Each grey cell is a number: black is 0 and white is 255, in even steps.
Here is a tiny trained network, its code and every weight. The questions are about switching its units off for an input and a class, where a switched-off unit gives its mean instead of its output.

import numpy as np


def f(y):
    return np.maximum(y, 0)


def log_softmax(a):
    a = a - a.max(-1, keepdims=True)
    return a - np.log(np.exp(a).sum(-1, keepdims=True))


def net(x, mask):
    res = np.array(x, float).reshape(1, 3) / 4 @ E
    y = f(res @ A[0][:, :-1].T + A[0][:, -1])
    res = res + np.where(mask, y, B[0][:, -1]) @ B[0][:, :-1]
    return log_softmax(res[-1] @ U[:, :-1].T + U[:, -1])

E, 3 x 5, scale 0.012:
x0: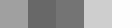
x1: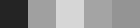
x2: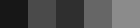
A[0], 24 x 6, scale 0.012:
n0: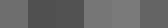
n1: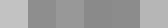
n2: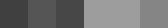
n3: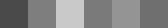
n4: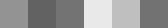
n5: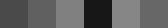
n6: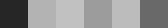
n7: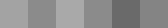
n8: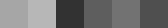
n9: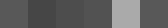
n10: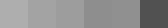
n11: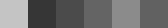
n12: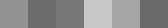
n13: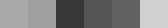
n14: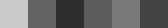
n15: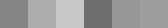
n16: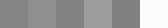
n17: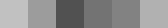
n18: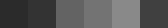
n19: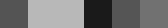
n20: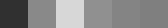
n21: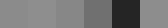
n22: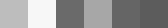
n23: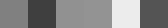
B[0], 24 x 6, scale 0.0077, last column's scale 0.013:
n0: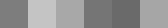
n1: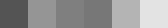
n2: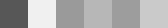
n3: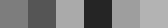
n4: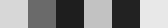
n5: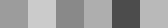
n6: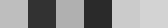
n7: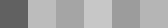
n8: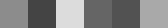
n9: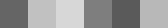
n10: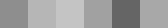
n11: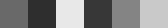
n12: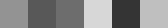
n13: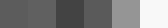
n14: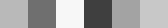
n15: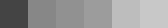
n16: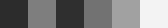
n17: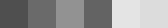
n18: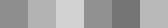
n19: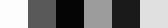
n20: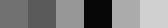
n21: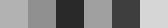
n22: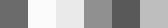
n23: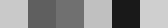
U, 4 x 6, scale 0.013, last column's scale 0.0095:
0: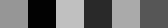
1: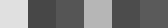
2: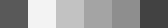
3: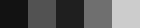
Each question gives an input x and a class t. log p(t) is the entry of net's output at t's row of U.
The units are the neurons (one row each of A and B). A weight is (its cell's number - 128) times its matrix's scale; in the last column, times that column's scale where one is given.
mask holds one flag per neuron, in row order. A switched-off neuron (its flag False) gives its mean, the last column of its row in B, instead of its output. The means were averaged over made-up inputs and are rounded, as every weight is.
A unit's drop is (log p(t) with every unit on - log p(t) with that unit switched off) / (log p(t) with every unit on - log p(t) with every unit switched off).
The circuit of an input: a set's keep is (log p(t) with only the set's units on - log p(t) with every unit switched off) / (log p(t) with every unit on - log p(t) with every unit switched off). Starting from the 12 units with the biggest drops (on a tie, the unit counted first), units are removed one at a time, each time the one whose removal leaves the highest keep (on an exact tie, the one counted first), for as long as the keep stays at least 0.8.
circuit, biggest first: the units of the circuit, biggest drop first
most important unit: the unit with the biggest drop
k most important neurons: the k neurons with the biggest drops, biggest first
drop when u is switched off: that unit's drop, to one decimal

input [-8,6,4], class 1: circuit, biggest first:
n19
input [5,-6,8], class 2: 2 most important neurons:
n2; n9
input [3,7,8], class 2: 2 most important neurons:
n2; n18
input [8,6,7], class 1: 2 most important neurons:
n4; n23
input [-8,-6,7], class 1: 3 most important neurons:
n19; n5; n21
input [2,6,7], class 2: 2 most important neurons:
n2; n18
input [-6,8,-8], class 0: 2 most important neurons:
n20; n6
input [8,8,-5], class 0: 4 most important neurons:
n6; n20; n3; n19
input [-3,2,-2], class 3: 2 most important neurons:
n4; n23
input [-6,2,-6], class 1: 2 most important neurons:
n19; n21
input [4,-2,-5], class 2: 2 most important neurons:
n19; n22
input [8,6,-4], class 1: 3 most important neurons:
n4; n23; n12
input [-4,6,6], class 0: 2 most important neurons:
n6; n20
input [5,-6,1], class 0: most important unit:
n11
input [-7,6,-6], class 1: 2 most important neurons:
n19; n21
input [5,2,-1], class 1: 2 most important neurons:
n4; n23
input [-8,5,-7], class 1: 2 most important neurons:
n19; n21
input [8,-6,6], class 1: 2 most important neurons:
n4; n23
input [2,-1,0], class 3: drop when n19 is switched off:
0.1
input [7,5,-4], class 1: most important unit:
n4
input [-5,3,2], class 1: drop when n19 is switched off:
1.0
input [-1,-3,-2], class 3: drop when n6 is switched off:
0.2
